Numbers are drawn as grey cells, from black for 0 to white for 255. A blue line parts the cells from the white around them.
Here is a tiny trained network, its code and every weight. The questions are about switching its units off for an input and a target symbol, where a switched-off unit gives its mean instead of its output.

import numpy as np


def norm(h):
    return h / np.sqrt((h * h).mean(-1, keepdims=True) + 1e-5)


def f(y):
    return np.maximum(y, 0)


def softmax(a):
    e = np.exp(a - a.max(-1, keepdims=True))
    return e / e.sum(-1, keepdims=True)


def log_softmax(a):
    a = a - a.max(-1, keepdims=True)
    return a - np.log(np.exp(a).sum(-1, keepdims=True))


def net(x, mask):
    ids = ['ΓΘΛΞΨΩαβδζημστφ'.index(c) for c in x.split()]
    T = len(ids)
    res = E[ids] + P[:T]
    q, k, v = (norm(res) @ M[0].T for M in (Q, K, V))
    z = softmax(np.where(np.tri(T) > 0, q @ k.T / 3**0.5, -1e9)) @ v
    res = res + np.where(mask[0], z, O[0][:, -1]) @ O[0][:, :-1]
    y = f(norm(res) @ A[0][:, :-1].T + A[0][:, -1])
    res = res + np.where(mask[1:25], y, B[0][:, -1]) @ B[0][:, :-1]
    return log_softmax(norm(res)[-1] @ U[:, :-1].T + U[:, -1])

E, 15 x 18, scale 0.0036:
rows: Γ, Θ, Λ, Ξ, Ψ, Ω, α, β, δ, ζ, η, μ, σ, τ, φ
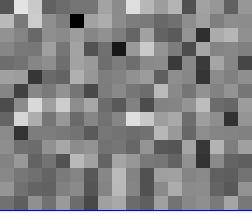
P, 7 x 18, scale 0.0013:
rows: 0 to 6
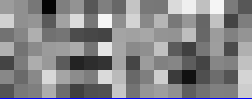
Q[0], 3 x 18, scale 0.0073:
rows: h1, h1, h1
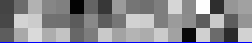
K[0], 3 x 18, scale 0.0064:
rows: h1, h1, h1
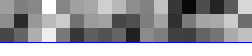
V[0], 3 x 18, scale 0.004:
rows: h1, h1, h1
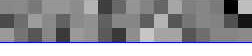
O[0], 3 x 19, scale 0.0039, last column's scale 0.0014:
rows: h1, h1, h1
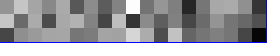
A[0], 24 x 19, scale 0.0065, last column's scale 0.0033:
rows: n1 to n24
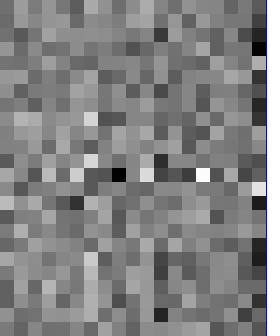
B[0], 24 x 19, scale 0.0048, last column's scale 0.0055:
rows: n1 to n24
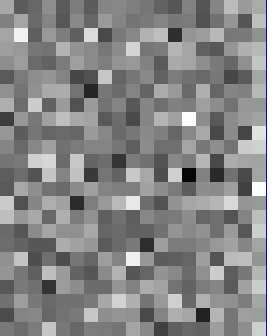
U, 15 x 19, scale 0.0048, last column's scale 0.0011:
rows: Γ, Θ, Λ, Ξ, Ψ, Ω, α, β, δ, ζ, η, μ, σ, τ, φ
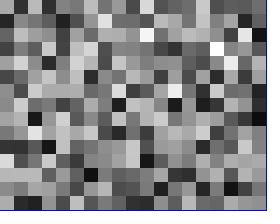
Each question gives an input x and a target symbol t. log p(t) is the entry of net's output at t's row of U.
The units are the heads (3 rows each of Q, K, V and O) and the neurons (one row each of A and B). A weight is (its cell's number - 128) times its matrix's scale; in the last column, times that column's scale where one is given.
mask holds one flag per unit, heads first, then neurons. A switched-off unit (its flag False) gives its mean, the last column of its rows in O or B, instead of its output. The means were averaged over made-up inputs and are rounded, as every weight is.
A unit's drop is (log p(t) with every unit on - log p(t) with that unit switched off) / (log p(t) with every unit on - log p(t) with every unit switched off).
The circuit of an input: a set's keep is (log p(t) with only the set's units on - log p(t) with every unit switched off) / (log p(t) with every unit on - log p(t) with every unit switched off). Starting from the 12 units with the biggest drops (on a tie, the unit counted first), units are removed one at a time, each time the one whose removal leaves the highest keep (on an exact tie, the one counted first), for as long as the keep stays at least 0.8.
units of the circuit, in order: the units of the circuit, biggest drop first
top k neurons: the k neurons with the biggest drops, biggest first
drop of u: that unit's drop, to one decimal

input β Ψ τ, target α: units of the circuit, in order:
[h1; n23]
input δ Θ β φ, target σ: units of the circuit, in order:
[h1; n6]
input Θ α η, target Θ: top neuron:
[n22]
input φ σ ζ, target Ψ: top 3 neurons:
[n14; n4; n10]
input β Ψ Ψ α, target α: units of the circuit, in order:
[h1; n23]
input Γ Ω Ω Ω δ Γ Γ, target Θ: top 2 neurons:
[n10; n2]
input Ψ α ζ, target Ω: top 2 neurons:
[n14; n24]
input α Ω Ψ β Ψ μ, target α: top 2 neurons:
[n7; n23]
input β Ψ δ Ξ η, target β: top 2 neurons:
[n19; n6]
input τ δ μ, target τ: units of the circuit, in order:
[n6; h1; n8]
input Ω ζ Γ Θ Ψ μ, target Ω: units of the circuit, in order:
[h1; n12]
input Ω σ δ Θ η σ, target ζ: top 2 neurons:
[n17; n16]
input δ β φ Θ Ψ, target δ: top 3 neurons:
[n20; n10; n9]
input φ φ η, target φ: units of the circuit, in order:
[h1]
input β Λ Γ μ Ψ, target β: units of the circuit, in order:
[h1; n19; n6; n9]
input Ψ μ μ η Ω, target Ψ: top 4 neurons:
[n23; n19; n3; n7]
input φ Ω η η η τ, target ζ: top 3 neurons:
[n17; n16; n24]
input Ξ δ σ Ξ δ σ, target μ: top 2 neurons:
[n11; n14]
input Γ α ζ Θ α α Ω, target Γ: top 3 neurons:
[n10; n8; n21]
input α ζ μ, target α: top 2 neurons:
[n7; n23]
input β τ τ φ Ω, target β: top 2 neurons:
[n19; n6]
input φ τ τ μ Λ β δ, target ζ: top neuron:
[n9]
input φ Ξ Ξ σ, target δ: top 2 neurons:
[n3; n10]
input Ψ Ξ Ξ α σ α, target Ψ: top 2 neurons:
[n14; n4]
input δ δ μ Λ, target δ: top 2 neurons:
[n20; n10]
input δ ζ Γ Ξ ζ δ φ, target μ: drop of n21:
0.2
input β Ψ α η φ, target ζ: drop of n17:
0.2
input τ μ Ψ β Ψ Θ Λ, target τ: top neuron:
[n6]
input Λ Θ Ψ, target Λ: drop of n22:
0.5
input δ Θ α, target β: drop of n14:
0.2
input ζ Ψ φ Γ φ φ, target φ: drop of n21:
0.1
